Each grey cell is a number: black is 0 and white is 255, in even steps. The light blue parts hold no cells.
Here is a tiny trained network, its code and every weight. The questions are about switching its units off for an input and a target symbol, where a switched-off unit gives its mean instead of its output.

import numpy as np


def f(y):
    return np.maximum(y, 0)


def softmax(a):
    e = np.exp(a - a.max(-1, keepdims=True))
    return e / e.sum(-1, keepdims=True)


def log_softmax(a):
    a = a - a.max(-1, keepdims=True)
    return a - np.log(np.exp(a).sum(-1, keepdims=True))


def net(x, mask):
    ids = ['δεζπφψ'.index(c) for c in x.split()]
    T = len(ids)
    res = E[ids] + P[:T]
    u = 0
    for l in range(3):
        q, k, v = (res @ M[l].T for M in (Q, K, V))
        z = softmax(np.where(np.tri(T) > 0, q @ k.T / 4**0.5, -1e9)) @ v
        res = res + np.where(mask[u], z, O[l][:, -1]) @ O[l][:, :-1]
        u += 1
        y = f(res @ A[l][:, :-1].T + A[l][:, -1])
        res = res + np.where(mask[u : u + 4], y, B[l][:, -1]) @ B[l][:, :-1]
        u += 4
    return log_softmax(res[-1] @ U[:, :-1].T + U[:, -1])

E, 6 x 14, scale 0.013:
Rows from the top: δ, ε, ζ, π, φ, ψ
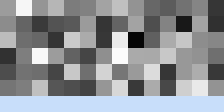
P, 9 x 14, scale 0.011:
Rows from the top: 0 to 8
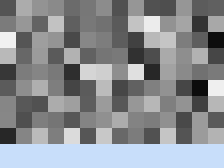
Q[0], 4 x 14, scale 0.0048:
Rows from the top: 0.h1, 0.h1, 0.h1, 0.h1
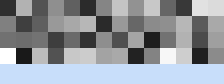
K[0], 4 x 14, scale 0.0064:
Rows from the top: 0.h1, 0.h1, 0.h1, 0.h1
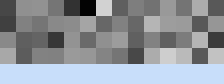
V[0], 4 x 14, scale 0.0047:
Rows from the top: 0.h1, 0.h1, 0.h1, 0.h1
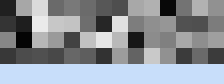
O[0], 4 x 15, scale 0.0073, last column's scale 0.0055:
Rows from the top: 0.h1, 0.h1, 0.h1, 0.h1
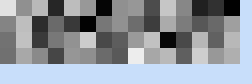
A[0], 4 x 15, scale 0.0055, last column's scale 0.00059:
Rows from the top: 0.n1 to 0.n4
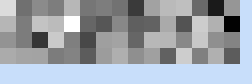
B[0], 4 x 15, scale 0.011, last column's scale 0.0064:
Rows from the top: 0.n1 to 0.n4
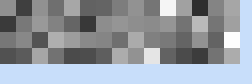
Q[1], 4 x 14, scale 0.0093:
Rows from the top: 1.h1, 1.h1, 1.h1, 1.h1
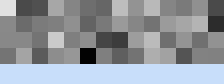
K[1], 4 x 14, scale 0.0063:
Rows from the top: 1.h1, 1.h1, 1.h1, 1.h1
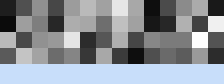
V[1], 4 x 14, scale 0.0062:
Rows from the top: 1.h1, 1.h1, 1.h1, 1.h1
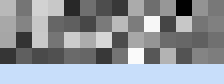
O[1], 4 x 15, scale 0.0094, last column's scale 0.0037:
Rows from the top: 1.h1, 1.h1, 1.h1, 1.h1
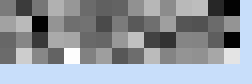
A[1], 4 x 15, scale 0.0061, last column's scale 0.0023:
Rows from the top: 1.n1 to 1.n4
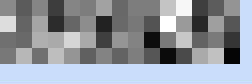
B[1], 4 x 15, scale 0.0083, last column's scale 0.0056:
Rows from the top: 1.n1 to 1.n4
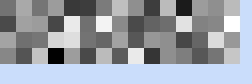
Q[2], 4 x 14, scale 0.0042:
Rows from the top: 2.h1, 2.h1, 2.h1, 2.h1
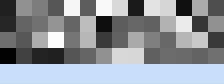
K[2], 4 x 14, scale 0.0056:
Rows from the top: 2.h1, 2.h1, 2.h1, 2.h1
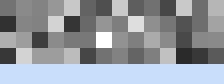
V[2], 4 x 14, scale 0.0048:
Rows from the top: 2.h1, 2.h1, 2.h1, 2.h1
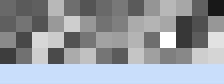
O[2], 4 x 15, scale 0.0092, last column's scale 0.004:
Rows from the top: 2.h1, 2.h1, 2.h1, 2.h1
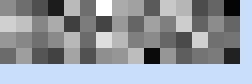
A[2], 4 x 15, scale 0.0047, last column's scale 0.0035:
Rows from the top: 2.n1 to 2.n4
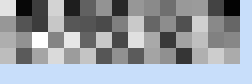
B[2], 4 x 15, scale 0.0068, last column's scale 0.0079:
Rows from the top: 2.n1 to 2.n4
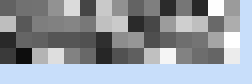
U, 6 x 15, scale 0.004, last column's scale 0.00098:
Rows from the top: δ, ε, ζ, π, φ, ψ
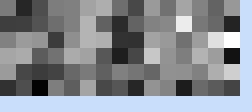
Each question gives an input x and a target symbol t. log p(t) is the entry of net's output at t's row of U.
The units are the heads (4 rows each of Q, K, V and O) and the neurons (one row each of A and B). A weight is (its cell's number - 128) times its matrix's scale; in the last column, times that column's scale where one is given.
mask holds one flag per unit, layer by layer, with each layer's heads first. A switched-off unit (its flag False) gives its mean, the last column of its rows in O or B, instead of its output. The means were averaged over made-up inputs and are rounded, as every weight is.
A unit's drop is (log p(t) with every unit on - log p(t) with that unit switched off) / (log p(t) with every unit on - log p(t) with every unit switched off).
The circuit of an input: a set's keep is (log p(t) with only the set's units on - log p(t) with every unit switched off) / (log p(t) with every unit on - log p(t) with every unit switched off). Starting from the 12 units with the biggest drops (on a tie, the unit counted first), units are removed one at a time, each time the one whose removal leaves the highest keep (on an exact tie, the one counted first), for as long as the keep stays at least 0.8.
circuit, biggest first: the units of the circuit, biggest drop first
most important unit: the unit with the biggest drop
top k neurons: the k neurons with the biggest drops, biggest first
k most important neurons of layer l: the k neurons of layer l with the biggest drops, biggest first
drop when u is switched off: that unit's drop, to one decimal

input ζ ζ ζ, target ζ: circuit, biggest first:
(1.n2, 1.h1)
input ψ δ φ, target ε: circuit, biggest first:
(1.n2, 0.h1, 0.n1)
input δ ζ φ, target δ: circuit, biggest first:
(1.h1, 0.h1, 2.h1, 1.n3)
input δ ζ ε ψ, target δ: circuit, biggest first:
(1.h1, 2.h1, 0.h1, 1.n3)
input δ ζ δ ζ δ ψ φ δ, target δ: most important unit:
1.h1
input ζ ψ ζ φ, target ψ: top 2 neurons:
(1.n2, 0.n3)
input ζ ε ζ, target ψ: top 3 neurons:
(1.n2, 2.n4, 0.n3)
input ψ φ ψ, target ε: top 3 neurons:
(1.n2, 0.n4, 0.n1)
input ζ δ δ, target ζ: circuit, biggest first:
(1.n2, 0.n1, 1.h1, 0.h1)
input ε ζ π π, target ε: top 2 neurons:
(0.n3, 1.n1)
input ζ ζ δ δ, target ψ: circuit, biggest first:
(1.h1, 2.h1, 1.n2, 0.n3)
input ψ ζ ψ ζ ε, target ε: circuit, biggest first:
(2.h1, 1.h1, 0.h1)
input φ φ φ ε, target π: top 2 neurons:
(0.n1, 1.n3)
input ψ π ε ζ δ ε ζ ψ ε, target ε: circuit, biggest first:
(1.h1, 2.h1, 1.n2, 0.n4)
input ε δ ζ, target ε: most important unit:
0.h1
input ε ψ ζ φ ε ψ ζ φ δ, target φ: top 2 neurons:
(2.n2, 2.n4)
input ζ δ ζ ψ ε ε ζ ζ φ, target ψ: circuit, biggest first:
(2.n3, 1.h1, 2.h1, 1.n2)
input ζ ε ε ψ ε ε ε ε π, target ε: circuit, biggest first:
(1.h1, 2.n3)
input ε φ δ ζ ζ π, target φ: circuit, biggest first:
(1.h1, 2.h1)
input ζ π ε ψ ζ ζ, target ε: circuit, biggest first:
(1.h1)
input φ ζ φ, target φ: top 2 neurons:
(1.n4, 2.n3)
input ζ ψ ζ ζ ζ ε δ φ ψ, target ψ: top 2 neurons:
(2.n3, 1.n2)
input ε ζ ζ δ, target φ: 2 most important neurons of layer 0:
(0.n1, 0.n4)
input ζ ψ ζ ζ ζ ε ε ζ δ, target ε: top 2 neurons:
(0.n2, 2.n3)
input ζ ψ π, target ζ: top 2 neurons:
(1.n2, 0.n1)
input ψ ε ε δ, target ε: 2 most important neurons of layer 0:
(0.n1, 0.n4)
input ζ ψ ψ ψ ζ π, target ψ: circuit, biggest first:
(1.h1)
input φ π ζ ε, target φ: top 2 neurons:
(1.n4, 2.n3)
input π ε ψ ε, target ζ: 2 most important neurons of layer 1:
(1.n2, 1.n1)
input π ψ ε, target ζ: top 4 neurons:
(1.n2, 1.n1, 0.n1, 0.n3)
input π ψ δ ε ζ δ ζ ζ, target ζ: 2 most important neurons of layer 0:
(0.n4, 0.n1)
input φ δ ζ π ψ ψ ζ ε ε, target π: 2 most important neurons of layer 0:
(0.n1, 0.n4)
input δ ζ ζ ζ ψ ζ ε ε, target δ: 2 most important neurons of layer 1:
(1.n1, 1.n3)
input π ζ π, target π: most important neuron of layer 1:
(1.n1)
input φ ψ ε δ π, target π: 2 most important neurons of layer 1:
(1.n3, 1.n1)
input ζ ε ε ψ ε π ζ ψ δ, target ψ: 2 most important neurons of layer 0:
(0.n3, 0.n2)
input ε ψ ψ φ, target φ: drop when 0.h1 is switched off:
0.2
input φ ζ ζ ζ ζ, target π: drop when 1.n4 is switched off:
-0.1
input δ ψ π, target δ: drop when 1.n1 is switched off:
0.1
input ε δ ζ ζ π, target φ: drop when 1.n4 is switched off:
-0.1
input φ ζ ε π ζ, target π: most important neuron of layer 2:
(2.n3)
